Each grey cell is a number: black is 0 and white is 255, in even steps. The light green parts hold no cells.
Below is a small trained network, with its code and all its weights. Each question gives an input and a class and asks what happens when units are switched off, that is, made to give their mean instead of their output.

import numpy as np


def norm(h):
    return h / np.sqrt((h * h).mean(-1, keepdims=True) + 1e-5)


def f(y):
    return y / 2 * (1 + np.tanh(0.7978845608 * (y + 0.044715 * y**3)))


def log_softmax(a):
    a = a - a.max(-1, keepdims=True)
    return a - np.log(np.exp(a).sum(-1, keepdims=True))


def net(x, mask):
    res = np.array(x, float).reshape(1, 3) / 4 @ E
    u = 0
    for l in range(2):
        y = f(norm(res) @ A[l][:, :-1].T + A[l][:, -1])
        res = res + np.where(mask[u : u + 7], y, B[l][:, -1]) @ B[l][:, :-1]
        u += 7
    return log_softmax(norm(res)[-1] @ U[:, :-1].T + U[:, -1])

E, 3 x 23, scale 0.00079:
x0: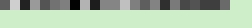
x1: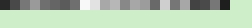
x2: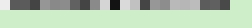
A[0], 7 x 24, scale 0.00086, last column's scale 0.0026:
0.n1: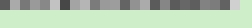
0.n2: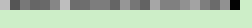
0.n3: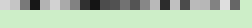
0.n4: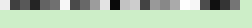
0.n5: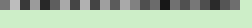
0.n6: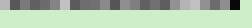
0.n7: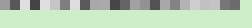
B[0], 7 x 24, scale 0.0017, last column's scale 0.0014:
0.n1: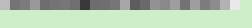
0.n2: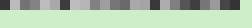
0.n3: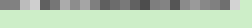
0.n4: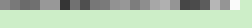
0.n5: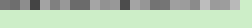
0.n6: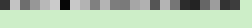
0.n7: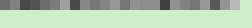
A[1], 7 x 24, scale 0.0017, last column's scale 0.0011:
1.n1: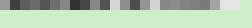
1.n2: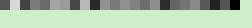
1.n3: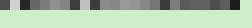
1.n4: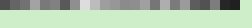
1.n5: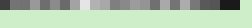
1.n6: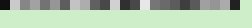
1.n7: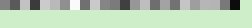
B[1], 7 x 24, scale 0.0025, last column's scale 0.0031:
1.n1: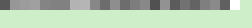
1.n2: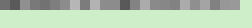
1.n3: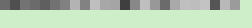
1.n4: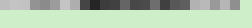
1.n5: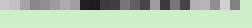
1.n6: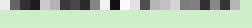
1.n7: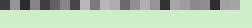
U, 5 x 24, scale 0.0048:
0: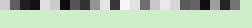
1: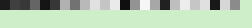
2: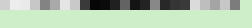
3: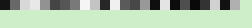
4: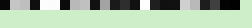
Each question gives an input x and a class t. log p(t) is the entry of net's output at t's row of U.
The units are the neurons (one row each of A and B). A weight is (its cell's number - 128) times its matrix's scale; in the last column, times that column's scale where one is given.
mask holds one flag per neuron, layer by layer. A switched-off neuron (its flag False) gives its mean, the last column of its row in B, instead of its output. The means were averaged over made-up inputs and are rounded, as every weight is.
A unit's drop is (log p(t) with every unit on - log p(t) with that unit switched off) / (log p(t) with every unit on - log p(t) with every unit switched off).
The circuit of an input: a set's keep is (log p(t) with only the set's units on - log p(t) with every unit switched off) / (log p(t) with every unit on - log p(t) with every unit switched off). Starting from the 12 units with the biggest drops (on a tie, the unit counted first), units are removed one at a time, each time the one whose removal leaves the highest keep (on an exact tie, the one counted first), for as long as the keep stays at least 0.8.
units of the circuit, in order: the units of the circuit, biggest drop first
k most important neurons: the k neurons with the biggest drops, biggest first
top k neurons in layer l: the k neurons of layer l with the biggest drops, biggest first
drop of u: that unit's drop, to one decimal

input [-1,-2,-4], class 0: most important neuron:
[1.n6]
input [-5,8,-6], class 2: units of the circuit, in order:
[1.n4, 1.n5]
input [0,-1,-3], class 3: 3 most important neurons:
[0.n6, 1.n1, 0.n1]
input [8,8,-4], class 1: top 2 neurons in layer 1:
[1.n3, 1.n2]
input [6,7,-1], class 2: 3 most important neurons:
[1.n4, 1.n5, 0.n7]
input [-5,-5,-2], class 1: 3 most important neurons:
[1.n7, 1.n4, 1.n5]
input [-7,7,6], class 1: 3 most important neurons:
[1.n7, 1.n6, 0.n3]
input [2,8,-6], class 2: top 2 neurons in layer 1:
[1.n4, 1.n5]
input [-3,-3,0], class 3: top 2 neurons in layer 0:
[0.n5, 0.n7]
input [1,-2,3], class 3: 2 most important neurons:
[1.n6, 0.n4]
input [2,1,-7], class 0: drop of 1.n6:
1.1
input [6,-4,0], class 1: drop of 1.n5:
0.0
